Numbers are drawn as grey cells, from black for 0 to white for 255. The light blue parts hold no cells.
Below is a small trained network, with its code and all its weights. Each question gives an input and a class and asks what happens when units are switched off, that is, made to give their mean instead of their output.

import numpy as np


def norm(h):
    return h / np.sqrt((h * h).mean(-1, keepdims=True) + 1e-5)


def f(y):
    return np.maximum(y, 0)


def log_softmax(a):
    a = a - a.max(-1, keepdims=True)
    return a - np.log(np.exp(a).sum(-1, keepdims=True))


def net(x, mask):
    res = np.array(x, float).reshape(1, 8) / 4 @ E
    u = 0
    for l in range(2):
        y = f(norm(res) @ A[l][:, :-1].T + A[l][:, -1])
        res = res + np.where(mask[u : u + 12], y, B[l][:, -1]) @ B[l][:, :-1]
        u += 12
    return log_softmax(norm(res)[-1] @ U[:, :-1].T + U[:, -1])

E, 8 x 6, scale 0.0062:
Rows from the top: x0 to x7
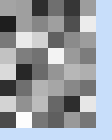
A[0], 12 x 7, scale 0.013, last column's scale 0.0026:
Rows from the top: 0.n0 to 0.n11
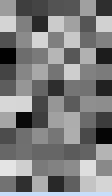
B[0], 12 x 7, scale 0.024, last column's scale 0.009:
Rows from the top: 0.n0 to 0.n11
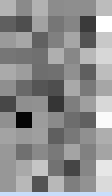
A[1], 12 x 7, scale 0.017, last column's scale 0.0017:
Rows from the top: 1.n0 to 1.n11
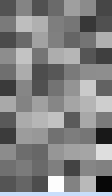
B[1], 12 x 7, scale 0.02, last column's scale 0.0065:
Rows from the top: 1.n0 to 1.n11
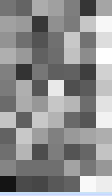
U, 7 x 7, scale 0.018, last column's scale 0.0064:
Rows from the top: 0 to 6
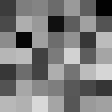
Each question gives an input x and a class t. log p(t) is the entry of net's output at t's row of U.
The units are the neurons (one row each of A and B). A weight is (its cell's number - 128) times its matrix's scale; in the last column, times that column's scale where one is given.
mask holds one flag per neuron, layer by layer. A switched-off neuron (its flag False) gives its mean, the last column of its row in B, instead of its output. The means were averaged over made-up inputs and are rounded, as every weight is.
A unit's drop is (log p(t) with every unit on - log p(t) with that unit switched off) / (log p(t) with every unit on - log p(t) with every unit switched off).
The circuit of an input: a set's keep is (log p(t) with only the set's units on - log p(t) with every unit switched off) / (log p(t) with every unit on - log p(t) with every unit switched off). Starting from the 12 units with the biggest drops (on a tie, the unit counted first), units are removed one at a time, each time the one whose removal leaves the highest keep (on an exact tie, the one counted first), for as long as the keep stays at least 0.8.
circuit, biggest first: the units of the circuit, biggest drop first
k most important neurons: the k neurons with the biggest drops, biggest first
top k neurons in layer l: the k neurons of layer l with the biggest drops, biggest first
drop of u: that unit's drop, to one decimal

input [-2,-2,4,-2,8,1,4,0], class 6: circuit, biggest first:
[0.n10]
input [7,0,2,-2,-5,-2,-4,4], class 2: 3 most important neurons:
[1.n4 0.n5 1.n0]
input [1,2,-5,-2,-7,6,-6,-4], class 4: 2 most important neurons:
[0.n3 1.n11]
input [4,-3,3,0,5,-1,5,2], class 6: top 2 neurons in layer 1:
[1.n7 1.n11]
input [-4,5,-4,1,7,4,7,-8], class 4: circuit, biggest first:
[0.n11 1.n11]
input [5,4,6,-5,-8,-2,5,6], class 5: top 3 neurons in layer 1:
[1.n5 1.n4 1.n11]
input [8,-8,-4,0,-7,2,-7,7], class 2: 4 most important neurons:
[0.n5 0.n10 0.n11 0.n2]
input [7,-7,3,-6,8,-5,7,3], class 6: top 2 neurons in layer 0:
[0.n10 0.n0]
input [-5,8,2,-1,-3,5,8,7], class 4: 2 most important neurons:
[0.n3 1.n11]
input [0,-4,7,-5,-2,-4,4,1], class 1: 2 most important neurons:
[0.n5 0.n3]
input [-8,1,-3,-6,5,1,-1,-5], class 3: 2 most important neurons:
[0.n11 0.n1]
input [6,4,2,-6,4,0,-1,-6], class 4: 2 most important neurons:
[0.n11 1.n11]
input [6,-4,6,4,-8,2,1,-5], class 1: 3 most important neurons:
[0.n6 0.n3 0.n11]
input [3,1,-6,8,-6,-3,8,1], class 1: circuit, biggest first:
[0.n6]
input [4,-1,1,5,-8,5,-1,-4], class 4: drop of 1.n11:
0.2
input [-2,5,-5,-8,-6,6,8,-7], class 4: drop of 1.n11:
0.2
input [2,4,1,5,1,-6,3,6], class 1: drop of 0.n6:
0.6
